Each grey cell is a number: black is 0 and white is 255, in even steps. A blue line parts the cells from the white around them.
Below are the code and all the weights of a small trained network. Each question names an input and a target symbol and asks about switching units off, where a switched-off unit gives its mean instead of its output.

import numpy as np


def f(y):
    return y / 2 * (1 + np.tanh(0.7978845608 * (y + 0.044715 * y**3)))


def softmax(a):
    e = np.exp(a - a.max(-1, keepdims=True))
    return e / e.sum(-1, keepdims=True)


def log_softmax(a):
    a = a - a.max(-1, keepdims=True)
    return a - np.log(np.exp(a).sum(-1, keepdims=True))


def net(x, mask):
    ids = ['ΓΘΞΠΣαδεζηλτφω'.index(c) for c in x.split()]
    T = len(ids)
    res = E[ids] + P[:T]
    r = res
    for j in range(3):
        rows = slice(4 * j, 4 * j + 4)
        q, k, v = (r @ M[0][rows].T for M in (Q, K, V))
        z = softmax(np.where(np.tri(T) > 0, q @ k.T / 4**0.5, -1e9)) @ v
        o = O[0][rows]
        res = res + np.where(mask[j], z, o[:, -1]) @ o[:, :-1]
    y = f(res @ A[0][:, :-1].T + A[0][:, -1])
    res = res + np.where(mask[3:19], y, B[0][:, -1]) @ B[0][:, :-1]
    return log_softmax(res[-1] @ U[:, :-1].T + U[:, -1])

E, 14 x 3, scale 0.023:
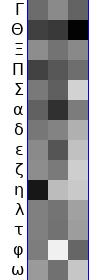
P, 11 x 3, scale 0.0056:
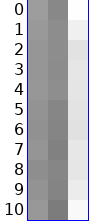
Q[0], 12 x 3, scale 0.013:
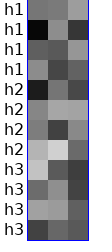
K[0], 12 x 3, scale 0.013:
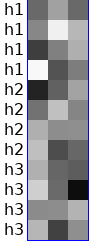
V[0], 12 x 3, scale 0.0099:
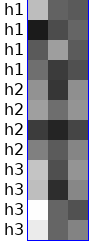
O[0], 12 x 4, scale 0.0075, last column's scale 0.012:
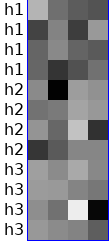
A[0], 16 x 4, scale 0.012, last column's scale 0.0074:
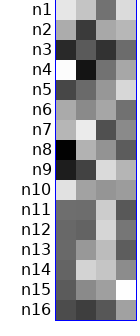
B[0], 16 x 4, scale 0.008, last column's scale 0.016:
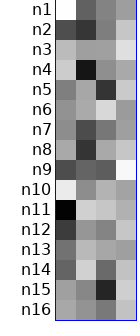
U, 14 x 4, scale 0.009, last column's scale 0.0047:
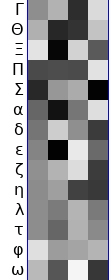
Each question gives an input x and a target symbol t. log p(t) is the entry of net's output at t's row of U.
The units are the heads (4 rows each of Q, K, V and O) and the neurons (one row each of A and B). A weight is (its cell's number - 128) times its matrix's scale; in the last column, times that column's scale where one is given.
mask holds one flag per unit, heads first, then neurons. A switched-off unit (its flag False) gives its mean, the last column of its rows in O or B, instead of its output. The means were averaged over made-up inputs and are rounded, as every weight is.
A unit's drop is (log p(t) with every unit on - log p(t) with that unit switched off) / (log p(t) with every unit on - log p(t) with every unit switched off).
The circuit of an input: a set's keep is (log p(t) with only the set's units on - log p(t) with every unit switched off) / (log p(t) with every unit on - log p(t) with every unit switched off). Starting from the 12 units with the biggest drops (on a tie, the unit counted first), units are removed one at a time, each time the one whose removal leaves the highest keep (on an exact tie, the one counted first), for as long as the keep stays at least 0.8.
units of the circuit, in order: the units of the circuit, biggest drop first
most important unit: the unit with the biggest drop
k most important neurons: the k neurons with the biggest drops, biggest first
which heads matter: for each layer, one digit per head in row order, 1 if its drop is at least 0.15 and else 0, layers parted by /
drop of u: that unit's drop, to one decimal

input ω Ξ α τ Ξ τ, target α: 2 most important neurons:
n14; n3
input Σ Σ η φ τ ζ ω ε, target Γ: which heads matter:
001
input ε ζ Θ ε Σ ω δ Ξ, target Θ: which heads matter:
110
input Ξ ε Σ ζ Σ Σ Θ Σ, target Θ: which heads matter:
100
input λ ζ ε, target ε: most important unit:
h1
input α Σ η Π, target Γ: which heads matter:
110
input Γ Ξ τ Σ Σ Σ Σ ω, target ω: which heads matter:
101
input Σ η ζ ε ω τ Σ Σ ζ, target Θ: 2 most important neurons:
n11; n14
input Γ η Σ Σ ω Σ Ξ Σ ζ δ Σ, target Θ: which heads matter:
001
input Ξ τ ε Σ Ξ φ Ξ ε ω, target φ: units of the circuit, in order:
h2; n1; h1
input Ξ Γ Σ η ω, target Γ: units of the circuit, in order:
h3; n2
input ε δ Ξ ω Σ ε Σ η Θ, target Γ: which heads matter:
000
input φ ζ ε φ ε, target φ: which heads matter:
110
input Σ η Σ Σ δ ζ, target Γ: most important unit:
h3
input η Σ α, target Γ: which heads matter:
010
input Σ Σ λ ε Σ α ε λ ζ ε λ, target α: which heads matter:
111
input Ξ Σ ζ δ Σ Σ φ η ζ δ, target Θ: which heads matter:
001
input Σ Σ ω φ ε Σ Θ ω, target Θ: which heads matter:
100
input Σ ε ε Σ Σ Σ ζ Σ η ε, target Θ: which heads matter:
011
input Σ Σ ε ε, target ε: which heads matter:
111
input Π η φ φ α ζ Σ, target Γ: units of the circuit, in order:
h2
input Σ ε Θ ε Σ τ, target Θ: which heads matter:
110
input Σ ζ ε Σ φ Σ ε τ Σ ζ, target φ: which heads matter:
010
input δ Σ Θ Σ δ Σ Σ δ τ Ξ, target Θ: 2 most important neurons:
n11; n14
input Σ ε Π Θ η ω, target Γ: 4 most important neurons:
n3; n4; n2; n16
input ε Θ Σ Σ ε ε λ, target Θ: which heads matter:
110
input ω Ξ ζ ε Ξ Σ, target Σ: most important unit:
n11
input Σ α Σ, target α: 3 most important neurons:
n14; n4; n2
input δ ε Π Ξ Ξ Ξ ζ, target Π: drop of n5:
0.0
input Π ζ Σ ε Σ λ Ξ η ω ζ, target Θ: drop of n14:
0.2
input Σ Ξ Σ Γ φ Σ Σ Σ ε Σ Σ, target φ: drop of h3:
0.1
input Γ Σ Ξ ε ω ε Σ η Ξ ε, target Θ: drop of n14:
0.3
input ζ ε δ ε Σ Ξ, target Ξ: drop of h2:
0.0
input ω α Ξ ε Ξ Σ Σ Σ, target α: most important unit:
h1
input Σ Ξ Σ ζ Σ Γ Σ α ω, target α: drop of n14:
0.1
